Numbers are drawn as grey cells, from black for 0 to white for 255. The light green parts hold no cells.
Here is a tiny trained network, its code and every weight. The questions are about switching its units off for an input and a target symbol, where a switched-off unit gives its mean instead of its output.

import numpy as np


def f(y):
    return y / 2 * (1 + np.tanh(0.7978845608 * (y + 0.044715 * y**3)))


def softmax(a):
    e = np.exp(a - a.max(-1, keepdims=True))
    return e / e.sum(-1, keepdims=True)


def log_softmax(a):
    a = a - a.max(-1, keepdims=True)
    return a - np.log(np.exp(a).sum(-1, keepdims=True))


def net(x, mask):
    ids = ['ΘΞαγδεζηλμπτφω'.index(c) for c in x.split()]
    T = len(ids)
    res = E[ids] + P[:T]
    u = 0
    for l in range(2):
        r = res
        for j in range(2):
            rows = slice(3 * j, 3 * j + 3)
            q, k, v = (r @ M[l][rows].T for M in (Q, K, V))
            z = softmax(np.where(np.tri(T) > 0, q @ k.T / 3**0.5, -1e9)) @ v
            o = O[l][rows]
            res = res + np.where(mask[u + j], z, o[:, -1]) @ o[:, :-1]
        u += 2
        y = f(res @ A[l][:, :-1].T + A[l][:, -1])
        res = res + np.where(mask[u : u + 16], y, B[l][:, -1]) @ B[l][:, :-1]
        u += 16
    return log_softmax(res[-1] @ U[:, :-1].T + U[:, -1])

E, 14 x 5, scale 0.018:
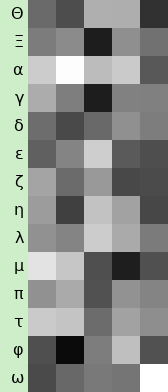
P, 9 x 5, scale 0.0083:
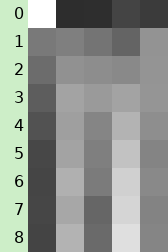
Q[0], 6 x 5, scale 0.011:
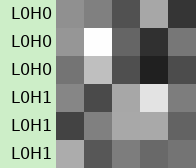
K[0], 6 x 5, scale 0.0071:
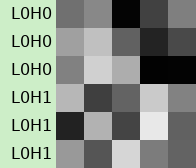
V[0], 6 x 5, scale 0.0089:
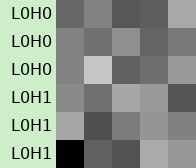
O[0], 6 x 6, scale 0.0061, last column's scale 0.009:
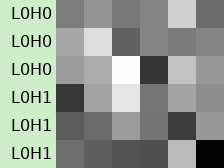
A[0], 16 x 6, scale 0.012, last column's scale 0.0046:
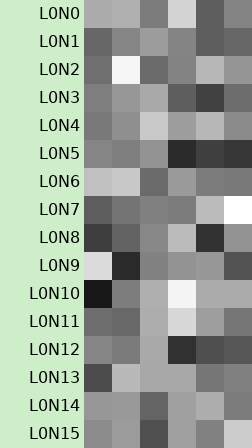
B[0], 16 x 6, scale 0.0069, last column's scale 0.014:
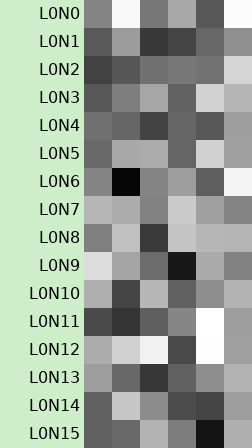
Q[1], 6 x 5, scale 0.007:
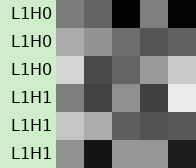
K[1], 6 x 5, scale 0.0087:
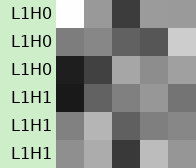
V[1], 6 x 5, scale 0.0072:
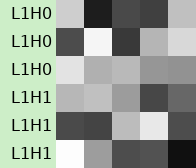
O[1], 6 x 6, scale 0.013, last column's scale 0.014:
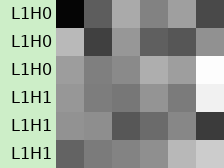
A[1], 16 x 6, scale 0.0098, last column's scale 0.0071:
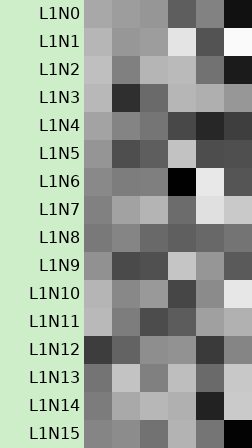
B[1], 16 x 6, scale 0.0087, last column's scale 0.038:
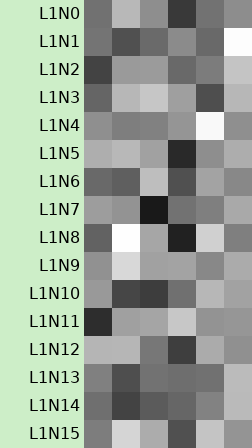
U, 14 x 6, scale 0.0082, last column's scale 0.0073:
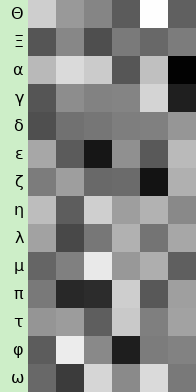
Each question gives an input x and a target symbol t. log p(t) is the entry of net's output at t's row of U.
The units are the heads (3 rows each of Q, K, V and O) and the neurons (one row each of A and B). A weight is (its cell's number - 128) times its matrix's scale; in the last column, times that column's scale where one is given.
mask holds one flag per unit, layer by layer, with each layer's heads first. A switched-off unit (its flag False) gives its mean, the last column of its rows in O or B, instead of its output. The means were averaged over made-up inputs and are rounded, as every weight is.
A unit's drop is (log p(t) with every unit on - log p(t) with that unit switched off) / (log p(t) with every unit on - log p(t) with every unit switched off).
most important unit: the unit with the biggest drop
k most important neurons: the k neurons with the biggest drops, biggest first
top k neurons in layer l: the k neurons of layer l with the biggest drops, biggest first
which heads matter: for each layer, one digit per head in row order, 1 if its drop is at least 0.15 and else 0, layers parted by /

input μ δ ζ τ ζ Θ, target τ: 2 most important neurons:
(L0N6 L0N8)
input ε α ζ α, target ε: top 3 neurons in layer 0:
(L0N6 L0N0 L0N2)
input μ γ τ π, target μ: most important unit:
L0N12
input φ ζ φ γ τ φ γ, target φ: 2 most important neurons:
(L0N8 L0N0)
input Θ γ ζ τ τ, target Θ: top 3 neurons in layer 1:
(L1N4 L1N5 L1N8)
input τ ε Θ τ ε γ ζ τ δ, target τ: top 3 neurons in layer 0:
(L0N6 L0N8 L0N2)
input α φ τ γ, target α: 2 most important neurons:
(L0N0 L1N5)
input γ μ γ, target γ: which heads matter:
00 / 11
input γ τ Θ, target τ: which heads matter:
10 / 00
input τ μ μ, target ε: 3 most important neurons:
(L1N7 L1N5 L1N15)
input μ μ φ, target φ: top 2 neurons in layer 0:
(L0N0 L0N12)
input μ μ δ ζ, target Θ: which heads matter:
10 / 00
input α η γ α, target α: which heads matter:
11 / 11
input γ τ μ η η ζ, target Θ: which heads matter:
01 / 00
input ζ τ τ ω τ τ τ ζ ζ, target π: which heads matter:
00 / 00
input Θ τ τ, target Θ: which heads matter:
11 / 11
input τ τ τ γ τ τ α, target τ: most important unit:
L1H1
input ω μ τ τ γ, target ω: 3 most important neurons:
(L0N9 L0N0 L1N7)
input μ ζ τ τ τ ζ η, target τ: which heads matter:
01 / 00
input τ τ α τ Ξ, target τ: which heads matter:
00 / 11
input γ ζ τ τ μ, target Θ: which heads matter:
10 / 00
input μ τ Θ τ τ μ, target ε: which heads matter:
11 / 10
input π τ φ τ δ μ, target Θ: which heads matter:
10 / 01
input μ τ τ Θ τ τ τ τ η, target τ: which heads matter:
00 / 00
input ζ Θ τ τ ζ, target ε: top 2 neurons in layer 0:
(L0N6 L0N11)
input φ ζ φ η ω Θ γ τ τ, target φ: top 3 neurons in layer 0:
(L0N8 L0N0 L0N9)
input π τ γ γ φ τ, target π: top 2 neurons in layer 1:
(L1N5 L1N2)
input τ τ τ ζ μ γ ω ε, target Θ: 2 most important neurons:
(L0N0 L1N1)
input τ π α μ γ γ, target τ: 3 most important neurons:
(L0N6 L0N0 L0N2)
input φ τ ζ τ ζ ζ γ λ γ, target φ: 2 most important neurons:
(L0N8 L0N9)
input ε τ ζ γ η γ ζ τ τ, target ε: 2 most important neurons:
(L0N0 L1N3)
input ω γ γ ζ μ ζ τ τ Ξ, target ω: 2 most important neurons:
(L0N9 L0N7)
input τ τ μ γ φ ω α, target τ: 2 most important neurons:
(L0N0 L0N11)
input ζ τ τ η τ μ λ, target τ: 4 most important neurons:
(L0N11 L0N6 L0N8 L0N15)
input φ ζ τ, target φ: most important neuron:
(L0N8)
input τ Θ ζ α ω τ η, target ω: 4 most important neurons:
(L0N10 L0N11 L0N0 L0N13)
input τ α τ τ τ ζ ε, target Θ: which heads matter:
00 / 00
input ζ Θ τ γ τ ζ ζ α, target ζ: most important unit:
L0H1
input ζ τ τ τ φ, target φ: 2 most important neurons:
(L0N0 L0N10)
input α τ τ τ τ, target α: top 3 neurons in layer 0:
(L0N0 L0N2 L0N12)
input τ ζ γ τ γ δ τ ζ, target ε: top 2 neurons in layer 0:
(L0N6 L0N10)
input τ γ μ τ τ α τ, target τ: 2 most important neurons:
(L0N2 L0N11)
